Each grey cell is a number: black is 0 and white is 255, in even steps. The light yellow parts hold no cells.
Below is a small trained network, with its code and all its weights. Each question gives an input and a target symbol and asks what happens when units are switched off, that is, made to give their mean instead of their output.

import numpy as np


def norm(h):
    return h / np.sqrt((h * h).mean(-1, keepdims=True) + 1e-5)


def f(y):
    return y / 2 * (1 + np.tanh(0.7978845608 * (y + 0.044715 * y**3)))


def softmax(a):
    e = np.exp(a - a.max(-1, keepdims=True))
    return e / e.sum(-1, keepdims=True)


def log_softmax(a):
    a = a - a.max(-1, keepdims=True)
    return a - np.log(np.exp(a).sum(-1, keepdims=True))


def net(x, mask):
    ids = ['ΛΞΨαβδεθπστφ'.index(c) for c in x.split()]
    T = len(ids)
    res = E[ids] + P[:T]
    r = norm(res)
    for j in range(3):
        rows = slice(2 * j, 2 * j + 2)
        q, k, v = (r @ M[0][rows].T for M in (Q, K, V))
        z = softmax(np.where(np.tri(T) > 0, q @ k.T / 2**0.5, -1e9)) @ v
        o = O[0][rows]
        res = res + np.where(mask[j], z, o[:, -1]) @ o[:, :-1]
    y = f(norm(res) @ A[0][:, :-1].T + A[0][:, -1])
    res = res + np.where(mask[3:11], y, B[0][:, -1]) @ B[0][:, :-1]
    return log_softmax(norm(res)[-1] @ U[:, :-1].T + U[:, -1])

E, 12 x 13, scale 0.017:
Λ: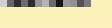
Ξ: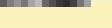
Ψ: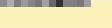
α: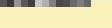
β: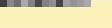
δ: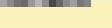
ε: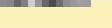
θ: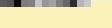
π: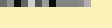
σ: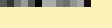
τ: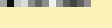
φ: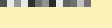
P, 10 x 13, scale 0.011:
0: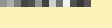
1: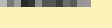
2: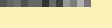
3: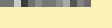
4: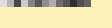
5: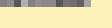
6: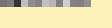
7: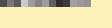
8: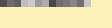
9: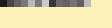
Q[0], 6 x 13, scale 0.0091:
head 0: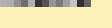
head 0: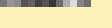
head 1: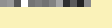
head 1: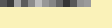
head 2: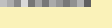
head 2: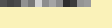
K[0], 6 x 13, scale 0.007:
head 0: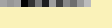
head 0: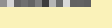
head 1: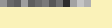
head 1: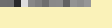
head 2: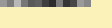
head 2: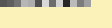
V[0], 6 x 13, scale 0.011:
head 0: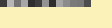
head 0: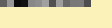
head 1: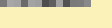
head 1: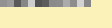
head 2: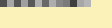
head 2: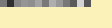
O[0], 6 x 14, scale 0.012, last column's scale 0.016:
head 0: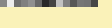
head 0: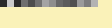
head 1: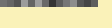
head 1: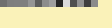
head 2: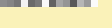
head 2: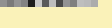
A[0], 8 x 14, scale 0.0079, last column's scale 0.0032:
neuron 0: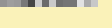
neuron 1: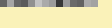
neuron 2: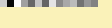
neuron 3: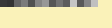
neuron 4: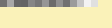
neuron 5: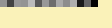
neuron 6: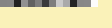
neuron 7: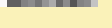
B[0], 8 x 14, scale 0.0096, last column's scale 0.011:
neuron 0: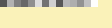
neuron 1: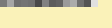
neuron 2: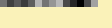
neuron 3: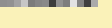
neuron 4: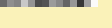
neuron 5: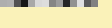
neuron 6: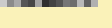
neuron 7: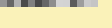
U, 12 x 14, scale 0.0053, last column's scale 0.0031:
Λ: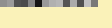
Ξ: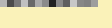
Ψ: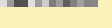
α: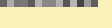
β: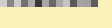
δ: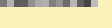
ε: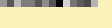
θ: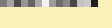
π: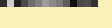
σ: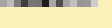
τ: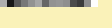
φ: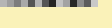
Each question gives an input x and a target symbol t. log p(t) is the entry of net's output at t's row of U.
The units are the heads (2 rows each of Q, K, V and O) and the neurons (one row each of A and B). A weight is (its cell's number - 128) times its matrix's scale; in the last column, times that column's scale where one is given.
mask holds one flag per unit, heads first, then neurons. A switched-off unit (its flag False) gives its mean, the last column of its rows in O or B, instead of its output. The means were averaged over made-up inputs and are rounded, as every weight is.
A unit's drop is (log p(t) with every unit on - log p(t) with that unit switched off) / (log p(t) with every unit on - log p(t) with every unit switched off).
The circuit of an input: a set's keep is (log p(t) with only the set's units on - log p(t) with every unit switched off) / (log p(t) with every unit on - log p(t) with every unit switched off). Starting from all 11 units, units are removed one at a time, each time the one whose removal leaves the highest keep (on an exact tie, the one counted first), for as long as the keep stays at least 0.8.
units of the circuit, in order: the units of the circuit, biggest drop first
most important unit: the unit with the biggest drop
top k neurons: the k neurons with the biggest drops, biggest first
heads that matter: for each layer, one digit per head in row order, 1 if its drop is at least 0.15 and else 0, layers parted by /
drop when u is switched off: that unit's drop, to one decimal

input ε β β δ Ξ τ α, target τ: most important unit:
head 0
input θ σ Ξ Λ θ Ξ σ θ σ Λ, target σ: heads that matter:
101
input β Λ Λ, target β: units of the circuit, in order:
[head 0; head 1; neuron 7]
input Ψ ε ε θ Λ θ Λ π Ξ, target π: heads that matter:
101
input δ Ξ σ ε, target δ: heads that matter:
001
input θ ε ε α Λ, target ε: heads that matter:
011
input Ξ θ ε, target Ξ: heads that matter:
010
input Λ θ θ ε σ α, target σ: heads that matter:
101
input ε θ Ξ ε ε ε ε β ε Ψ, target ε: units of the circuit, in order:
[head 1; head 2]
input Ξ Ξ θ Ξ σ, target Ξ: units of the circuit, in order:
[head 1; neuron 3]
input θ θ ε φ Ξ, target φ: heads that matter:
100
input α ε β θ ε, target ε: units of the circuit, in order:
[head 1; head 2]
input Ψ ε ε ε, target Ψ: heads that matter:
001
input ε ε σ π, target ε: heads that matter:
010
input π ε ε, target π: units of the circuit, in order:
[head 0]
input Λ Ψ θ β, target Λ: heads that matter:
011
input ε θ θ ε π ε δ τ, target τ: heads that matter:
100
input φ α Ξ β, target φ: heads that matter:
100
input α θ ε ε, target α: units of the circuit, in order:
[head 1; head 2]
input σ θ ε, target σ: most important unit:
head 2
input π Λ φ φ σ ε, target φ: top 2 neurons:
[neuron 6; neuron 0]
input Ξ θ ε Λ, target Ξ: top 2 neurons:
[neuron 3; neuron 0]
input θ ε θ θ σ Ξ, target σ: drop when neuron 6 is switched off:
0.0
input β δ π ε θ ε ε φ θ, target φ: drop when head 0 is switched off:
0.9
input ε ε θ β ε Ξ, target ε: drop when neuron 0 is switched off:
0.1
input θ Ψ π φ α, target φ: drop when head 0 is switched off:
1.0
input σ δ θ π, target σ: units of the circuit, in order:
[head 2]
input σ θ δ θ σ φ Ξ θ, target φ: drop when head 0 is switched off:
1.0
